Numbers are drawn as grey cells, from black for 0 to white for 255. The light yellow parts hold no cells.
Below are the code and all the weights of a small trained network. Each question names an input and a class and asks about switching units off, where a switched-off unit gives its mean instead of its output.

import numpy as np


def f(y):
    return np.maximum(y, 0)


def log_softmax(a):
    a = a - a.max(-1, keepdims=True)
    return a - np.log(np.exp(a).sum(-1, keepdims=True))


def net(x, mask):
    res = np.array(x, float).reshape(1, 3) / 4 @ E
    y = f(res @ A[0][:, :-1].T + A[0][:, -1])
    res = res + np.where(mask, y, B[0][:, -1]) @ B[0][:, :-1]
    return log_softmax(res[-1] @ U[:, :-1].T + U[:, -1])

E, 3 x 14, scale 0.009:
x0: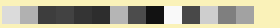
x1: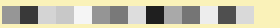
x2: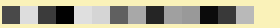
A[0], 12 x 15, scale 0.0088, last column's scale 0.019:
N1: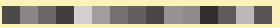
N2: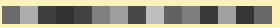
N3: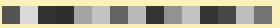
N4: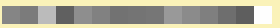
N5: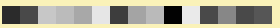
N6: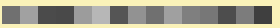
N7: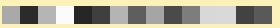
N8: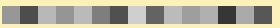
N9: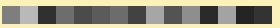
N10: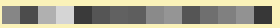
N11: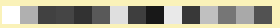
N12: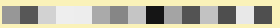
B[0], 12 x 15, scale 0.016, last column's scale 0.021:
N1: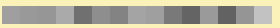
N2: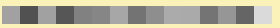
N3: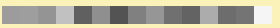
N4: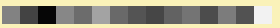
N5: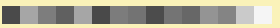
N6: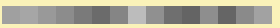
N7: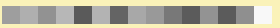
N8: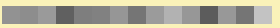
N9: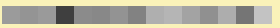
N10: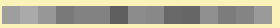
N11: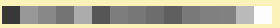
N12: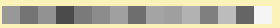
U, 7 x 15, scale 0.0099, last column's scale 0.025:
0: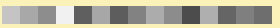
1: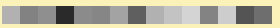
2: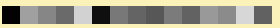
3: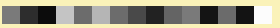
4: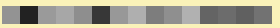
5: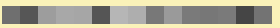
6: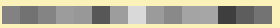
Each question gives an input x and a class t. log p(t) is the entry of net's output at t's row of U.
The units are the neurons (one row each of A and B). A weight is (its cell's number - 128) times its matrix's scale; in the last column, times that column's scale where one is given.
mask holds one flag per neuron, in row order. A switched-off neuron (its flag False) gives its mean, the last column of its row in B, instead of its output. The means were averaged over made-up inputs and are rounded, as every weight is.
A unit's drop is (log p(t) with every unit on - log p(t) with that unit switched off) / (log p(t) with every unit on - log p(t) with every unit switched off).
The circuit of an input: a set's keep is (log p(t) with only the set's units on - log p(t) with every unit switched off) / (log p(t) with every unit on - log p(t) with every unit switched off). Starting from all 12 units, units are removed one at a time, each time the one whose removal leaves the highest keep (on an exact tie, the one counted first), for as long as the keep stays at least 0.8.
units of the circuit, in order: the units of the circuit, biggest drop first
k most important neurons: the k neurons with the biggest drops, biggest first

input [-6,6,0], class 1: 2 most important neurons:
(N12; N11)
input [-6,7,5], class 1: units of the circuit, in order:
(N12)
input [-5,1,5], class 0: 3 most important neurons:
(N3; N11; N1)
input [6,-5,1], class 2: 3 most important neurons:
(N11; N12; N8)
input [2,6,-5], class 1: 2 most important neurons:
(N12; N3)
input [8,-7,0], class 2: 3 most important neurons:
(N11; N12; N8)
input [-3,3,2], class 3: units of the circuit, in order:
(N11; N9; N7)
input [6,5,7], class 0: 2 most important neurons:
(N3; N5)
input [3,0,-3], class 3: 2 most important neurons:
(N5; N3)
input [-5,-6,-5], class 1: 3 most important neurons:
(N9; N2; N3)
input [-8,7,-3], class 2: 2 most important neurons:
(N5; N2)
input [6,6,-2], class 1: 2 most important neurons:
(N12; N5)
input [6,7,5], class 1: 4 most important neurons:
(N12; N5; N8; N7)
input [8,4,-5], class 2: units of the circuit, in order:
(N11)
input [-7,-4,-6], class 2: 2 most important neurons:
(N5; N3)
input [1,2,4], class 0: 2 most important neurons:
(N3; N1)
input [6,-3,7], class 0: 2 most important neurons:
(N3; N5)
